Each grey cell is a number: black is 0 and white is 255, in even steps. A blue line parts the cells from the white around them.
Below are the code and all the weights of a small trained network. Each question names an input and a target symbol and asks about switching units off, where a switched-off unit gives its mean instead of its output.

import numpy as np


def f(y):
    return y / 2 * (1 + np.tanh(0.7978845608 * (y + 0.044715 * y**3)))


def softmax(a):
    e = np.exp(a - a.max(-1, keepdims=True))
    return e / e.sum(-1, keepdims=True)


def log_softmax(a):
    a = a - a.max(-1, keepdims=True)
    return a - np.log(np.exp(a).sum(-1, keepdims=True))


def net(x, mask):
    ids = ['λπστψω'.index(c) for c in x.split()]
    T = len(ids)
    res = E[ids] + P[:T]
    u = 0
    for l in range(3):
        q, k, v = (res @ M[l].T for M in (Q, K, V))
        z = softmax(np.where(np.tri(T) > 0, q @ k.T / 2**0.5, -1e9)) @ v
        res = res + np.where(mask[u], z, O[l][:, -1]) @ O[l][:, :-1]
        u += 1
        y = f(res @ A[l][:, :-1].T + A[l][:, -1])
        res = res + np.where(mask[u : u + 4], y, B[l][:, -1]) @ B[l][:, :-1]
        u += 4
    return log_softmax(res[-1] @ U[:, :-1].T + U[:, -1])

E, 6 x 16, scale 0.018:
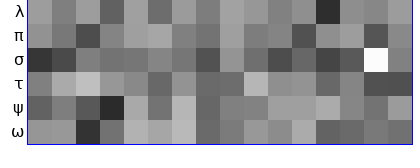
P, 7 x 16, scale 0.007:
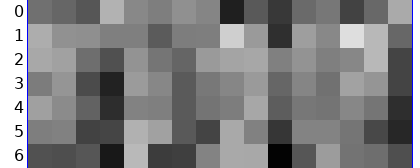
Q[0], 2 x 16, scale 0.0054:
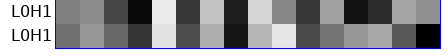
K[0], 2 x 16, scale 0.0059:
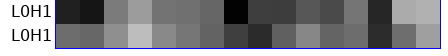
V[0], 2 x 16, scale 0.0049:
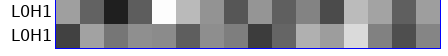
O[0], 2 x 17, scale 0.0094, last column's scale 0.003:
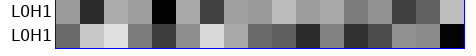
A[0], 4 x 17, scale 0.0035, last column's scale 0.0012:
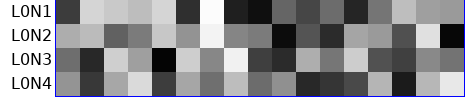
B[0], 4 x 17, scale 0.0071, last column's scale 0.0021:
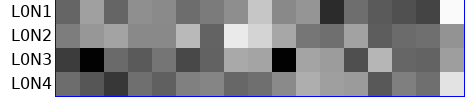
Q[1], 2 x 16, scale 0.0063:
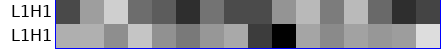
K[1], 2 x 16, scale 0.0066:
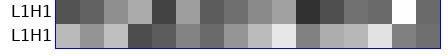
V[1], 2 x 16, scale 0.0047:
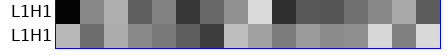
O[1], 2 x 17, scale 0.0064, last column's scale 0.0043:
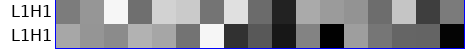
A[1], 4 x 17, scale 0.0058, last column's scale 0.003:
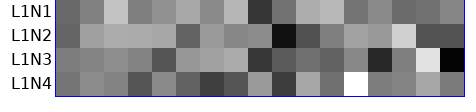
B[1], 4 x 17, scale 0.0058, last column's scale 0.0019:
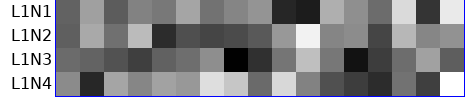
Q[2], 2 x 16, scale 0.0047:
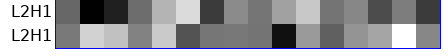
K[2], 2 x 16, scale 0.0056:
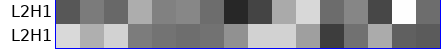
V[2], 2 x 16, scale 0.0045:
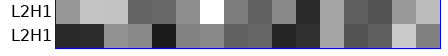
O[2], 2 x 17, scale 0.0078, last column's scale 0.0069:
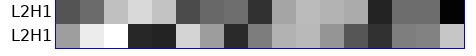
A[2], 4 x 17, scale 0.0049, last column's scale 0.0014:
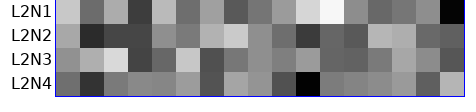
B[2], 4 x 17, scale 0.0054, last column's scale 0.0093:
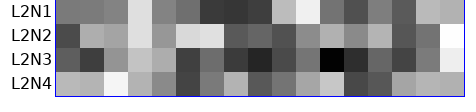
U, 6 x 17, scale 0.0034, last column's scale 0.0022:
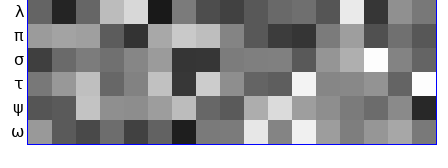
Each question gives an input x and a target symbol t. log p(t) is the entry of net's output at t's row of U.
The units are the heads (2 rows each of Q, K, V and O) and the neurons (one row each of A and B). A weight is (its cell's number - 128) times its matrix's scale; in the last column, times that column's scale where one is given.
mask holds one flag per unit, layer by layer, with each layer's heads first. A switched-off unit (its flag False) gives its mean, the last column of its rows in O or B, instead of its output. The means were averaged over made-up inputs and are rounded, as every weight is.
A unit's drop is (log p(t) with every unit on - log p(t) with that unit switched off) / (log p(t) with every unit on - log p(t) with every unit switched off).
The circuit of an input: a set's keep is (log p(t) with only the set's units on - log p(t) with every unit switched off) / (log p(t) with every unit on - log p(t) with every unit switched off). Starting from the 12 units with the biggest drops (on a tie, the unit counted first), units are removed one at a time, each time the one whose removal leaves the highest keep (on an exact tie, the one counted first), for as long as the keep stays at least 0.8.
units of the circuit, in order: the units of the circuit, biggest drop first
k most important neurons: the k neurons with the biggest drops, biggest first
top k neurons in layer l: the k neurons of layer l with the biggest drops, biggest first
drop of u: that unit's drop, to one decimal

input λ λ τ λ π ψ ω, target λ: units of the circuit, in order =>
[L2H1]
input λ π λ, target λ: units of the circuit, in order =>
[L2H1, L1H1]
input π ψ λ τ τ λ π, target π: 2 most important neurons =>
[L0N3, L0N4]
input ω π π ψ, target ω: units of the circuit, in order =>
[L0H1, L1H1, L2N3]
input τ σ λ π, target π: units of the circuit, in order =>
[L0H1, L2H1, L2N1, L0N2]
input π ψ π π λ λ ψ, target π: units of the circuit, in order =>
[L0H1, L2H1, L0N3, L0N4]
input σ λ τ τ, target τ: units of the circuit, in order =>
[L1H1, L1N1]
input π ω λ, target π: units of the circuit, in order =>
[L0H1, L2H1, L0N3, L1H1]
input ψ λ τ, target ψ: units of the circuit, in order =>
[L2H1, L0H1, L2N1]
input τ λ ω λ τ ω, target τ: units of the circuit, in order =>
[L0H1, L1H1, L0N1, L0N2]
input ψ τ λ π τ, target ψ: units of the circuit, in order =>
[L0H1, L2H1, L2N1]
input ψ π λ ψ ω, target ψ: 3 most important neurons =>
[L0N3, L2N1, L2N3]
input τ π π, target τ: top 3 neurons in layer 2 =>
[L2N3, L2N4, L2N1]
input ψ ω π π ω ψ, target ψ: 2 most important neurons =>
[L0N3, L2N1]
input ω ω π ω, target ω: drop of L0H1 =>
0.5
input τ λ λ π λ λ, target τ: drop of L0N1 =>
0.4
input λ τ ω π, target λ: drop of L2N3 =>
-0.1
